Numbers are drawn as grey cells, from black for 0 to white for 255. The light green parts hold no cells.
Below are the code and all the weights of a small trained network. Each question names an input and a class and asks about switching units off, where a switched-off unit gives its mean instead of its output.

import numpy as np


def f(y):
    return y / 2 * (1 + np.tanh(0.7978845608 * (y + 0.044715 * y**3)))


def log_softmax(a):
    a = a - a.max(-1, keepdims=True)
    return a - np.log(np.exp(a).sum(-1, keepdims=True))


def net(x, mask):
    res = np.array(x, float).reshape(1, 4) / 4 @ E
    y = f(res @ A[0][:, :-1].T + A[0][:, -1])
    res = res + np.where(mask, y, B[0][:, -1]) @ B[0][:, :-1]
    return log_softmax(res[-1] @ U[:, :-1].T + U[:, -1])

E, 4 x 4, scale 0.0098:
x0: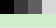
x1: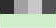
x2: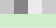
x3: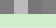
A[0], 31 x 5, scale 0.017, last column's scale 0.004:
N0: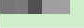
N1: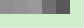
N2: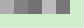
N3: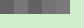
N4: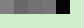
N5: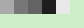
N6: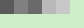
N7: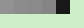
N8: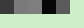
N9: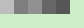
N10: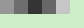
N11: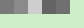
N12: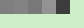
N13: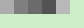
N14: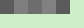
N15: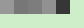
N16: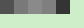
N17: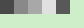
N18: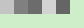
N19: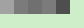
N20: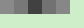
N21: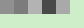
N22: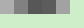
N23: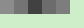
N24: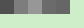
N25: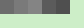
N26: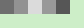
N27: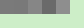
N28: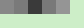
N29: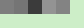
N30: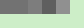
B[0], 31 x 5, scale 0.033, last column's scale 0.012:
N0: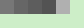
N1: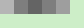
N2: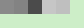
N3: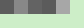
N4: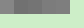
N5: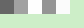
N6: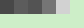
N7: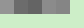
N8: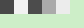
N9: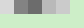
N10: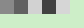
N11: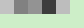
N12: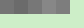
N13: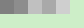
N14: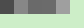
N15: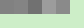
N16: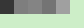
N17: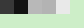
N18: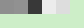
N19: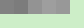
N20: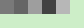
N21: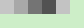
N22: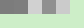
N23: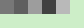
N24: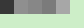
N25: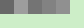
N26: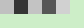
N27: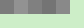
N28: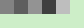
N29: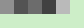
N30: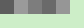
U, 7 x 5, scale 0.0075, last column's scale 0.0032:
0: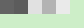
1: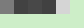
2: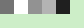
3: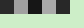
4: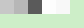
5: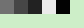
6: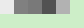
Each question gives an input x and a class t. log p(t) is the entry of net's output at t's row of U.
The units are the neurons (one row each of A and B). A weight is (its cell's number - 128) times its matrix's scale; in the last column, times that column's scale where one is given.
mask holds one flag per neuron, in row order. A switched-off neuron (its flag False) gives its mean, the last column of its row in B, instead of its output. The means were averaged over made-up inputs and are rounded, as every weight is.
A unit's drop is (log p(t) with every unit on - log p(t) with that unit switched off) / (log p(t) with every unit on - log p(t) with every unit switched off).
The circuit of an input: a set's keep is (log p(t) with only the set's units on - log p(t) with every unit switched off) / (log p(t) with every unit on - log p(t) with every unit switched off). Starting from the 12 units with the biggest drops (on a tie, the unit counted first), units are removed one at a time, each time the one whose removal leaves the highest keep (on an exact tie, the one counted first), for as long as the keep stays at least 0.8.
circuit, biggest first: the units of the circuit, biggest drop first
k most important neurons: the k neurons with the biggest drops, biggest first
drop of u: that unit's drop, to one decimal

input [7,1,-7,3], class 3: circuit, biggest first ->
[N8]
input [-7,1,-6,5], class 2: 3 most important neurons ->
[N8 N17 N26]
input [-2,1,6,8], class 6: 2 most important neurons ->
[N26 N8]
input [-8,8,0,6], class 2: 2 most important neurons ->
[N8 N5]
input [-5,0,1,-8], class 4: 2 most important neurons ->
[N17 N9]
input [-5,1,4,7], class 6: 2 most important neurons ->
[N8 N11]
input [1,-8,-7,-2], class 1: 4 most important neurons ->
[N29 N0 N28 N17]
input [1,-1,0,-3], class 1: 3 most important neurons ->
[N5 N8 N18]
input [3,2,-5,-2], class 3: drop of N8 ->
0.1
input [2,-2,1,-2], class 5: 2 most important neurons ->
[N5 N8]
